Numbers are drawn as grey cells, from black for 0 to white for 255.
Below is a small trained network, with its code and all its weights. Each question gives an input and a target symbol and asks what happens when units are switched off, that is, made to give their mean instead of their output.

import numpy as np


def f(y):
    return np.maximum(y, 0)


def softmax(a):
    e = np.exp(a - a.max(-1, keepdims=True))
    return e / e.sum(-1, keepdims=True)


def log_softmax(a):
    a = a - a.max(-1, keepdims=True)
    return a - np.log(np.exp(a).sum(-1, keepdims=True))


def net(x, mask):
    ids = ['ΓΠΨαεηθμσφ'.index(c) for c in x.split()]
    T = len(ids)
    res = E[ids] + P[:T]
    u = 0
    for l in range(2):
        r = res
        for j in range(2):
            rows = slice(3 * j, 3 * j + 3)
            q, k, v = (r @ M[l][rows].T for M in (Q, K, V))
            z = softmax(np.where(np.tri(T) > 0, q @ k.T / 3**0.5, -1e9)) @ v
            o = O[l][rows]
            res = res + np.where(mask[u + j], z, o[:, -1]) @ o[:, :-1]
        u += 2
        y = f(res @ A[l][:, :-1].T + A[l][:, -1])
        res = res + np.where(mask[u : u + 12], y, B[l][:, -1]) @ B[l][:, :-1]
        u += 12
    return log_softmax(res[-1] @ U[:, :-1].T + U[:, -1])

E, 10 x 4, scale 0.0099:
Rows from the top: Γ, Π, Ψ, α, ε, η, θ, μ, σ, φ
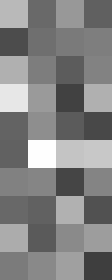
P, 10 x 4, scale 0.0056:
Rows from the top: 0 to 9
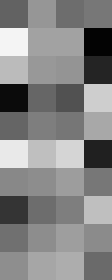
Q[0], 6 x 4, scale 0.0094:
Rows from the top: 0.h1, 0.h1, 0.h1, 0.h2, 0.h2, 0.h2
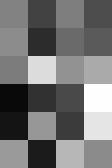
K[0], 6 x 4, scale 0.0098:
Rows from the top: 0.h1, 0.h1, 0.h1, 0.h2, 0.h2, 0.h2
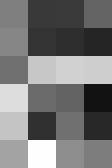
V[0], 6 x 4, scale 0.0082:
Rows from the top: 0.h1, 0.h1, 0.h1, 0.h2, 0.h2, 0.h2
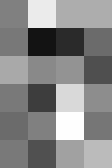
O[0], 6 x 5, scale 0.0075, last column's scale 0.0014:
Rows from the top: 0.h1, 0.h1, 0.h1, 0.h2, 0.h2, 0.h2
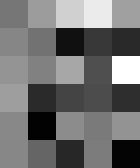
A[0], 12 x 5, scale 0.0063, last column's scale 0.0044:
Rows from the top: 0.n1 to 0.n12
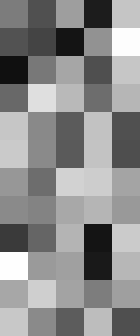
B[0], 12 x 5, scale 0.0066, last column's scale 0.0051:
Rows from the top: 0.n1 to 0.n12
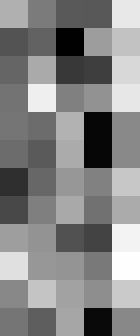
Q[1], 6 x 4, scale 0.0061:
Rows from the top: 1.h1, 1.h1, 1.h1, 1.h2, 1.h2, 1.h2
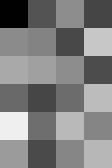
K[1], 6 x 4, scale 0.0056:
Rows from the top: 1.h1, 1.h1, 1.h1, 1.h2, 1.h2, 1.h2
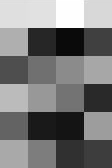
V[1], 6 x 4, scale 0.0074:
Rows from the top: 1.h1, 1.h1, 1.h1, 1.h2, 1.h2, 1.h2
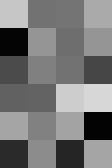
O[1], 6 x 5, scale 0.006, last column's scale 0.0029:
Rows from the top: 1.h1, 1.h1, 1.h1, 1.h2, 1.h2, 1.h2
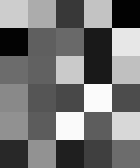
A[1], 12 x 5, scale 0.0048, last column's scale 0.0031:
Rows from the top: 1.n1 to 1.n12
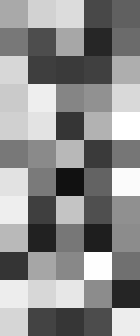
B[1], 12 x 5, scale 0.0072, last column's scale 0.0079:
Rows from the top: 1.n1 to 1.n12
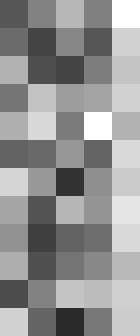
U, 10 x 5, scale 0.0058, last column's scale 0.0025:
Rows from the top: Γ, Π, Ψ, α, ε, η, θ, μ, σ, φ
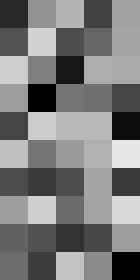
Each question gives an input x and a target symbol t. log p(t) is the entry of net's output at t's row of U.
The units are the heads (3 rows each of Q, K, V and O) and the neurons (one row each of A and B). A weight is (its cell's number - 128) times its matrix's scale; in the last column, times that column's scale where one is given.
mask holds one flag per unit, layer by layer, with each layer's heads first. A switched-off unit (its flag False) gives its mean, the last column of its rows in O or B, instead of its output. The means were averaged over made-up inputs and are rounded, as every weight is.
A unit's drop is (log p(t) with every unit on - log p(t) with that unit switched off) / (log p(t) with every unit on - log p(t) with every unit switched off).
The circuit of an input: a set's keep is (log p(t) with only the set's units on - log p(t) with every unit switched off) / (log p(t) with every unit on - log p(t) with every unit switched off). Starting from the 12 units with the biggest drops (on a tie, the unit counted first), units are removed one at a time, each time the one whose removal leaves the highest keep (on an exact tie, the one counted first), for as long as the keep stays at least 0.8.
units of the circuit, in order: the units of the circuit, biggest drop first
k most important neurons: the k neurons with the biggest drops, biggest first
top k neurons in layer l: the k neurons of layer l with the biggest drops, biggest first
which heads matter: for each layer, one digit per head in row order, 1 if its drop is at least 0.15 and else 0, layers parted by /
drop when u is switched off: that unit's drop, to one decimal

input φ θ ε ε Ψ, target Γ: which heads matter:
01 / 01
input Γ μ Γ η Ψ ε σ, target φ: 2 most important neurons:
[0.n4 0.n7]
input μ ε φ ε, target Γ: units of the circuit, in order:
[1.h2 1.n7 1.n12]
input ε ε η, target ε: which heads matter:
00 / 01
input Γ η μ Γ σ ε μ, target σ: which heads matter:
11 / 10
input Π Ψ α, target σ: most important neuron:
[0.n10]
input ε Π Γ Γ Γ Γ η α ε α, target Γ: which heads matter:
10 / 10
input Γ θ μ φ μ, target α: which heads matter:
11 / 01
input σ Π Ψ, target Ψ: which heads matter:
11 / 10
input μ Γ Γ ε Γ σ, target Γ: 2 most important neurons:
[0.n2 0.n10]
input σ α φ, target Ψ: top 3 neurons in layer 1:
[1.n7 1.n12 1.n3]
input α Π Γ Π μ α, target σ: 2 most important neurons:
[0.n2 0.n10]
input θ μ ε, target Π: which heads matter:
11 / 01
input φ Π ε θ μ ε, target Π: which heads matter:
01 / 01
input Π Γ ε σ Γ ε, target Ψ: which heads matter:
01 / 00
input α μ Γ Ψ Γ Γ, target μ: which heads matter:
01 / 01
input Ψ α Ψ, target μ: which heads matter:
11 / 10
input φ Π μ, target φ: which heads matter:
00 / 11
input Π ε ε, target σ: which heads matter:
10 / 01
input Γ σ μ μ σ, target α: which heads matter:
11 / 01
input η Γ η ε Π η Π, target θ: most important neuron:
[0.n7]
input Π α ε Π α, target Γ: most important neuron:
[0.n3]
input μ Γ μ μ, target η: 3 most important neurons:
[0.n10 0.n2 0.n3]
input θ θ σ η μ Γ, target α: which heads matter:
01 / 10
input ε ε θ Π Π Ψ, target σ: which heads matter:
10 / 11
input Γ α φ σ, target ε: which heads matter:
01 / 11
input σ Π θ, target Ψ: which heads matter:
10 / 10
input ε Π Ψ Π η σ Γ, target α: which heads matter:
01 / 00
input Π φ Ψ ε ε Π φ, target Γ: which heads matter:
01 / 01
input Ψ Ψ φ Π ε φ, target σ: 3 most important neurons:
[0.n10 0.n1 0.n2]
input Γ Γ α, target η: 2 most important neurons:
[1.n8 0.n10]
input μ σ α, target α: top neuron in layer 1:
[1.n9]
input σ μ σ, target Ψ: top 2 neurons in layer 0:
[0.n2 0.n10]
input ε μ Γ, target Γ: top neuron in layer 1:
[1.n1]
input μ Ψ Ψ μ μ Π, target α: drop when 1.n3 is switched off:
0.1
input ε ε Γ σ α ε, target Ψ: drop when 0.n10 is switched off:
0.3
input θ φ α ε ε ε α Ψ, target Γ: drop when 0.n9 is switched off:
-0.1
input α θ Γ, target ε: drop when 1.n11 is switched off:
0.2
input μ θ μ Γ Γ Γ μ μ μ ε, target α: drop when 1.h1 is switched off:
-0.1
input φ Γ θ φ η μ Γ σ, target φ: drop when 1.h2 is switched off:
0.9
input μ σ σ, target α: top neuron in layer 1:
[1.n9]
